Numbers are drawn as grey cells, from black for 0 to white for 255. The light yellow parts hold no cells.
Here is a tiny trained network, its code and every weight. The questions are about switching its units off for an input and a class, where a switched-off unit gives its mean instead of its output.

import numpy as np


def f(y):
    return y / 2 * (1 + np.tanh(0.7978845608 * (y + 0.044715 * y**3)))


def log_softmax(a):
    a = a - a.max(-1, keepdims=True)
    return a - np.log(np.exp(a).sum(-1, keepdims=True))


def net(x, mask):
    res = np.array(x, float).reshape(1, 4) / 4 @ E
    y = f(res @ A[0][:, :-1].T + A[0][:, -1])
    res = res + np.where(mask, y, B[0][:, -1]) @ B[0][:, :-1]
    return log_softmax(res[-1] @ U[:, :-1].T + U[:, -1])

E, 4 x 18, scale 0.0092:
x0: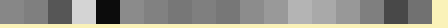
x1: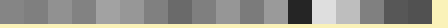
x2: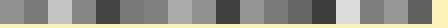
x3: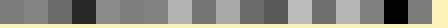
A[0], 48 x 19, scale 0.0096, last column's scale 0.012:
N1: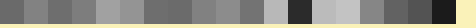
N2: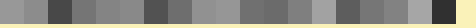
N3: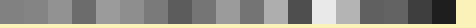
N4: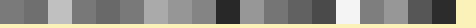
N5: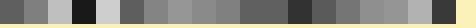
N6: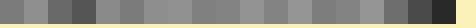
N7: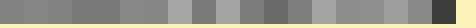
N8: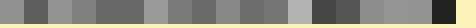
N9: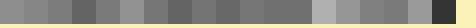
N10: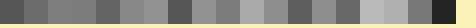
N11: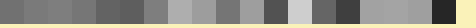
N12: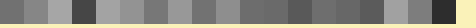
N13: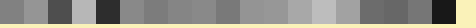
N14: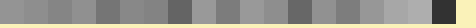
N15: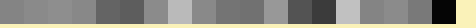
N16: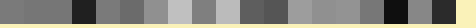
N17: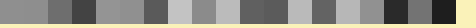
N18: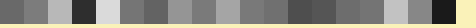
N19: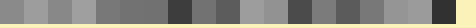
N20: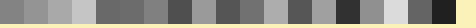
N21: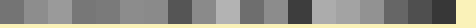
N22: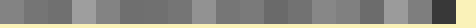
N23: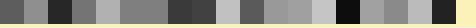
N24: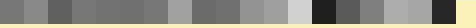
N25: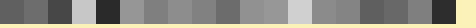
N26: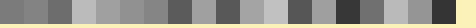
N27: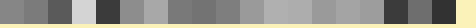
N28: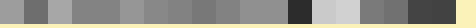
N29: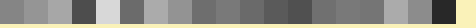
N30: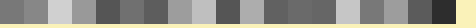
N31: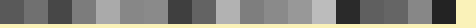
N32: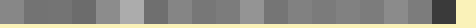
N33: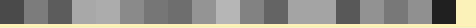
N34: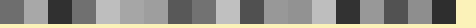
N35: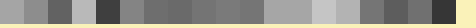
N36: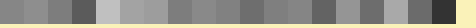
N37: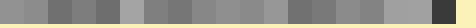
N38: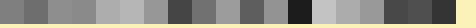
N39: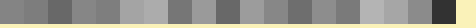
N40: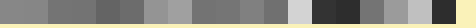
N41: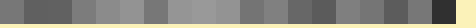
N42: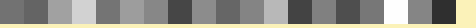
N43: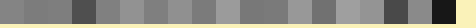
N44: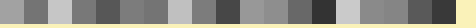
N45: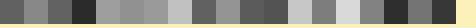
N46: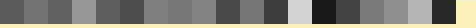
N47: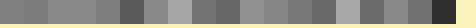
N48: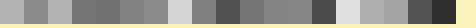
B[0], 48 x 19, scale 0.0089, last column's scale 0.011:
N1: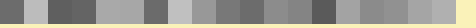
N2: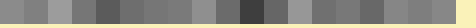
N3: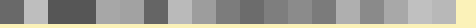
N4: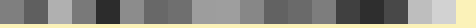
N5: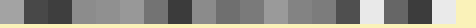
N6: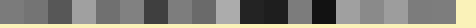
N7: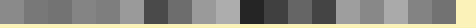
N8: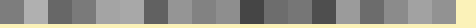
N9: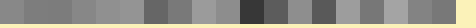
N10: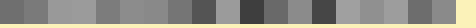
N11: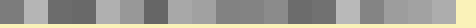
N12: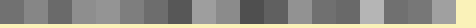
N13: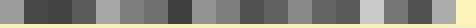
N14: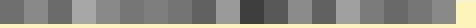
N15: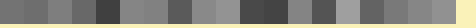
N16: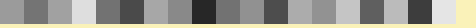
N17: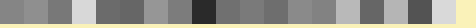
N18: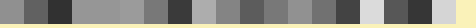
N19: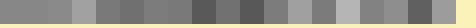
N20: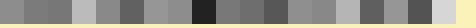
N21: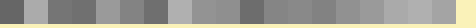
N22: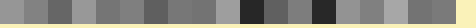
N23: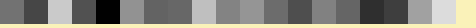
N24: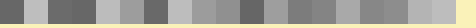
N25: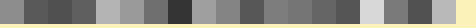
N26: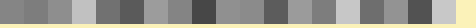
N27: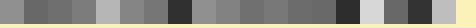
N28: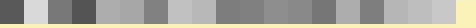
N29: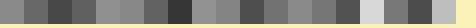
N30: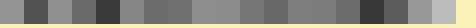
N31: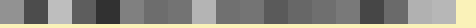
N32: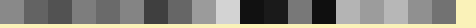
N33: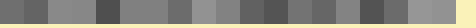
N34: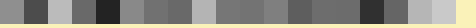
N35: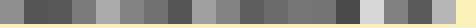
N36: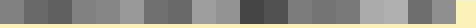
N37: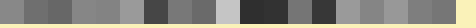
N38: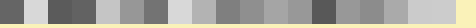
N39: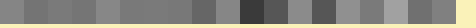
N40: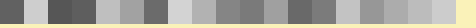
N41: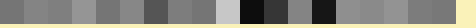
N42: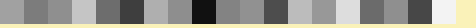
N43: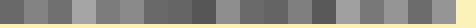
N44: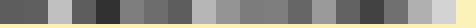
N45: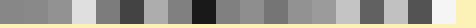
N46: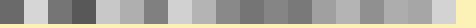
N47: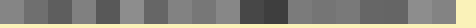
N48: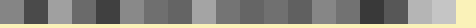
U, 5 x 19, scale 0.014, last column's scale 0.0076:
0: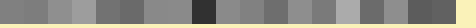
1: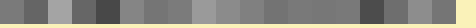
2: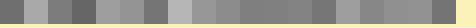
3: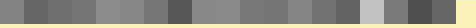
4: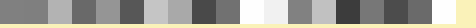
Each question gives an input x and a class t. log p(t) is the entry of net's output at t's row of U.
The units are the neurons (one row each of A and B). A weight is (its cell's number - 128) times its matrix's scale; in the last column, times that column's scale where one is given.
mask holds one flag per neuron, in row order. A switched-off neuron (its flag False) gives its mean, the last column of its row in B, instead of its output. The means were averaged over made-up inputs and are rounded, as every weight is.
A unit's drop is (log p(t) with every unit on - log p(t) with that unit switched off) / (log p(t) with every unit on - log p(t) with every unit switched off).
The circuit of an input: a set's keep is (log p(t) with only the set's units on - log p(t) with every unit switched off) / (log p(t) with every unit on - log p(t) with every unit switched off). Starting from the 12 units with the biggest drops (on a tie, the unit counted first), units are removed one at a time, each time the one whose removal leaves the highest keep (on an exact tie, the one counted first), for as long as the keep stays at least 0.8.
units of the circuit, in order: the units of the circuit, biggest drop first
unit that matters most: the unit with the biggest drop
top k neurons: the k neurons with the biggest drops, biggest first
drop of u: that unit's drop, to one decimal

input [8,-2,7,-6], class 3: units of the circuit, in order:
(N25)
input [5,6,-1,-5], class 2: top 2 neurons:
(N38, N28)
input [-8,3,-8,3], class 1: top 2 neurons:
(N23, N34)
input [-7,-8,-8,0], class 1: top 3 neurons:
(N23, N34, N31)
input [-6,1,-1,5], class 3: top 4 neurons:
(N5, N18, N42, N29)
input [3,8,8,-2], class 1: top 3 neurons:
(N4, N30, N44)
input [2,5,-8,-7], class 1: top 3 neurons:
(N23, N34, N31)
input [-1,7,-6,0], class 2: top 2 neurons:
(N38, N3)
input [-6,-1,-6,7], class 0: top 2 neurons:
(N16, N45)
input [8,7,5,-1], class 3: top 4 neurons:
(N27, N35, N13, N25)
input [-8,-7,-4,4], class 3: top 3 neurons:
(N5, N18, N29)
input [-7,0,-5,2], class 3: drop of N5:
0.1
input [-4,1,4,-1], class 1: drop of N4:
0.2
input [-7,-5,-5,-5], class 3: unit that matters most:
N18
